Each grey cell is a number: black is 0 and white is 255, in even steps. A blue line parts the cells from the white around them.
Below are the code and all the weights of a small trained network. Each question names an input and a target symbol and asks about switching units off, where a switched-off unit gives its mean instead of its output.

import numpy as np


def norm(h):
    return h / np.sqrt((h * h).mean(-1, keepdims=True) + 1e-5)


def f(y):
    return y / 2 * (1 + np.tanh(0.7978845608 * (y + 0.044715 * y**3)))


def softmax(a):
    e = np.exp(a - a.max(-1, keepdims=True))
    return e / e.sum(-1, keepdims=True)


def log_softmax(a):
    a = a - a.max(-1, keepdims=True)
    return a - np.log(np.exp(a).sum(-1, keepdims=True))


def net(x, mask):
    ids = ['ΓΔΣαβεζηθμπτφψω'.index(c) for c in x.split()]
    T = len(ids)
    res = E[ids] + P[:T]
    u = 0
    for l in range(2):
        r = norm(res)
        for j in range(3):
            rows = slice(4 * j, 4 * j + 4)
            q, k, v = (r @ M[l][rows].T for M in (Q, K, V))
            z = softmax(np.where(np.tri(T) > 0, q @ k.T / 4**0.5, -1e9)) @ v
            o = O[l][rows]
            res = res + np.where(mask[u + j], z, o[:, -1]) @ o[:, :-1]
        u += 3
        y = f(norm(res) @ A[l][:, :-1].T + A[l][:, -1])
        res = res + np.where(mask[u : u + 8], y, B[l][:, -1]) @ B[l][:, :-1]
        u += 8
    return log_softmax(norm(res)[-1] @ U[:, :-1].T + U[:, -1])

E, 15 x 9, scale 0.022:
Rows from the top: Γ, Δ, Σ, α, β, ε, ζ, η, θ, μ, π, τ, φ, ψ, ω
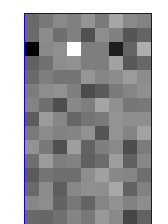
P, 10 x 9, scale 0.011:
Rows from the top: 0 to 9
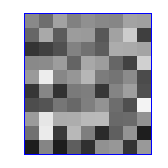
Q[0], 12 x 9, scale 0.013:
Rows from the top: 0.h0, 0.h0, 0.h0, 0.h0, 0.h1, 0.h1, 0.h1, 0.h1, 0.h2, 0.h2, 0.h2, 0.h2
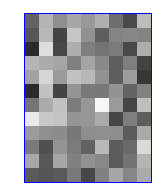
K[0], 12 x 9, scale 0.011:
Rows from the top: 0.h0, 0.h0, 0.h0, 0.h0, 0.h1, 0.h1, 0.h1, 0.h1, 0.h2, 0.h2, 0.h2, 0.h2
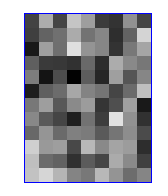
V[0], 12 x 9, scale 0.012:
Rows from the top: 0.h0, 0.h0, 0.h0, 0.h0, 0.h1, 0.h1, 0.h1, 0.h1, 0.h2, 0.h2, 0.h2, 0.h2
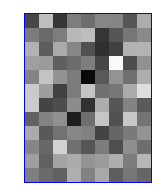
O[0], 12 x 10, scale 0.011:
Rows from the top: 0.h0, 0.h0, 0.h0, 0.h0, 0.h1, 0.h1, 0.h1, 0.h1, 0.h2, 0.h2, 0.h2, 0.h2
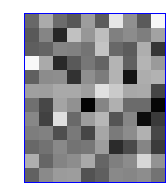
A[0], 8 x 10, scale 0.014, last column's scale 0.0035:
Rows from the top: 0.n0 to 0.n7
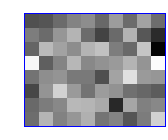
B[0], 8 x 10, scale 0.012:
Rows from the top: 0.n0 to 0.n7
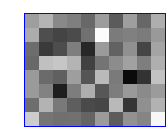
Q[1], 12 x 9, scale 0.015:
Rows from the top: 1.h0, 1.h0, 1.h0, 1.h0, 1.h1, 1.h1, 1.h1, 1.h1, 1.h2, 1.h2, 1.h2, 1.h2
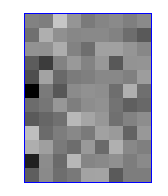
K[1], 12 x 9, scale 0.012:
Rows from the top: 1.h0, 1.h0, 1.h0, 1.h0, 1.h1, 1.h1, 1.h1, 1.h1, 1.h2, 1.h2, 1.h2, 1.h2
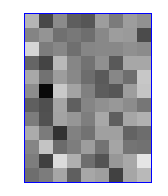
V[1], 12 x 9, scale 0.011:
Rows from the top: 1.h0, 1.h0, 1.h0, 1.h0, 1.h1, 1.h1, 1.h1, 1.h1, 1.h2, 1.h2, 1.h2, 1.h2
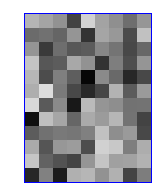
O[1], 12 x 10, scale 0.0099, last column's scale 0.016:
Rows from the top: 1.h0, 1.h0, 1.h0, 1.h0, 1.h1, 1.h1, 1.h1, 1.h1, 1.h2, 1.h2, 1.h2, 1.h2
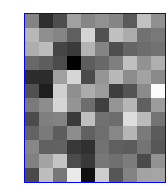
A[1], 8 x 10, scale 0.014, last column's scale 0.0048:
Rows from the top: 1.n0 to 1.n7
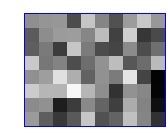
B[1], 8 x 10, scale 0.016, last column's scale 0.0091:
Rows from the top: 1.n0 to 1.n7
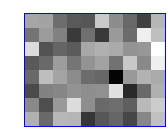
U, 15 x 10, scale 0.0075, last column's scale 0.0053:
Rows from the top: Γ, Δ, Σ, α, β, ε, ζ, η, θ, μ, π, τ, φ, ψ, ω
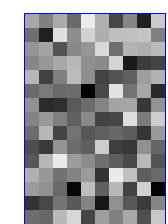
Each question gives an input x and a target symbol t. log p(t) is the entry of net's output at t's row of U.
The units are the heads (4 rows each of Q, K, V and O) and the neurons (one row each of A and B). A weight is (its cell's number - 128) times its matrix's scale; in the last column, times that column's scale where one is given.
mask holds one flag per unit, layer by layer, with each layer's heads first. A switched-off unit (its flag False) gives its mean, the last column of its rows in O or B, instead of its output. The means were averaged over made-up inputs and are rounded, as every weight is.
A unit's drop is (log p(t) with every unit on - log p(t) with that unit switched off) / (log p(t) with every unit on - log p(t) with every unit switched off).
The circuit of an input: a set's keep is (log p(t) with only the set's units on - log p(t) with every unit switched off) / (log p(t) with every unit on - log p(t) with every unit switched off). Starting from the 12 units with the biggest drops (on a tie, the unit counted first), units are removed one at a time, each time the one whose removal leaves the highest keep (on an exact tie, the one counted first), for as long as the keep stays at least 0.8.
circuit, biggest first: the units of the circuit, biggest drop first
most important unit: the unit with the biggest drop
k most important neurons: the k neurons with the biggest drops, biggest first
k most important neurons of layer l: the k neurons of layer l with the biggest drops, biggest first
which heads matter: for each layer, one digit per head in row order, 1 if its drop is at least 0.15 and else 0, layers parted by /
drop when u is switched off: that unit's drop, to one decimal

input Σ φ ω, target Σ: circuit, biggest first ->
1.h1; 0.h0
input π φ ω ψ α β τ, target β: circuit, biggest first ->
0.h1; 1.n6
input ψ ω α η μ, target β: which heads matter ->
010 / 100
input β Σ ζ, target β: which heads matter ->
110 / 011
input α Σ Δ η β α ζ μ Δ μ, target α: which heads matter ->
101 / 110
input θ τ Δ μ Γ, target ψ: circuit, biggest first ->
0.h1
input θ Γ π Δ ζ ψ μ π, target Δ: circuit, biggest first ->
1.n3; 0.h1
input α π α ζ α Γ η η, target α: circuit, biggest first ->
0.h1; 1.n5
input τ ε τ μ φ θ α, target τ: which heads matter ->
100 / 000
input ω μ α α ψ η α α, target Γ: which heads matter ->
110 / 000
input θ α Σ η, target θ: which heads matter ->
100 / 011
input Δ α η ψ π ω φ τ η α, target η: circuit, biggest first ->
0.h1; 1.n4; 0.h0
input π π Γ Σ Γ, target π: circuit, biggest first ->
0.h0; 1.h0; 1.n1
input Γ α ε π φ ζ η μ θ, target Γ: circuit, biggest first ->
0.h1
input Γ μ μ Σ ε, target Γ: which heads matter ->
101 / 111
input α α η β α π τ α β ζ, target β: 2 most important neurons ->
1.n6; 1.n7
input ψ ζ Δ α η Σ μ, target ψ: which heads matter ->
110 / 001
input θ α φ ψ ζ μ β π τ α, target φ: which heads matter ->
110 / 000
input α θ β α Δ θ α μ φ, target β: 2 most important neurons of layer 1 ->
1.n6; 1.n7
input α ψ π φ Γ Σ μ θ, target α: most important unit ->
0.h0
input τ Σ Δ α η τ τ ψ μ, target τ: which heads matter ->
110 / 111
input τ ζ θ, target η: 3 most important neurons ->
1.n4; 1.n1; 0.n1
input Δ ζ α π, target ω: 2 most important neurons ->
0.n4; 0.n3
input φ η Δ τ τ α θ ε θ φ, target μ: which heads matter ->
100 / 000
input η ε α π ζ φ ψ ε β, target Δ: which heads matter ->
110 / 000
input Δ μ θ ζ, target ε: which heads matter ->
010 / 000
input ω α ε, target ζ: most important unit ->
1.h1
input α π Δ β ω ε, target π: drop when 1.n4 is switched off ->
0.4
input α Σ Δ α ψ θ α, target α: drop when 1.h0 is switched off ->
0.2
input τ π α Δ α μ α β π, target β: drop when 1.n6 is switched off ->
0.1
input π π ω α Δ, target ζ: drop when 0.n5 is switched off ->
0.0
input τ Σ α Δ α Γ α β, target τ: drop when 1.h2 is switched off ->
0.4
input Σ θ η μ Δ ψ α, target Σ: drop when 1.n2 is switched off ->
0.1
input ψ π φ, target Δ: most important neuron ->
1.n3
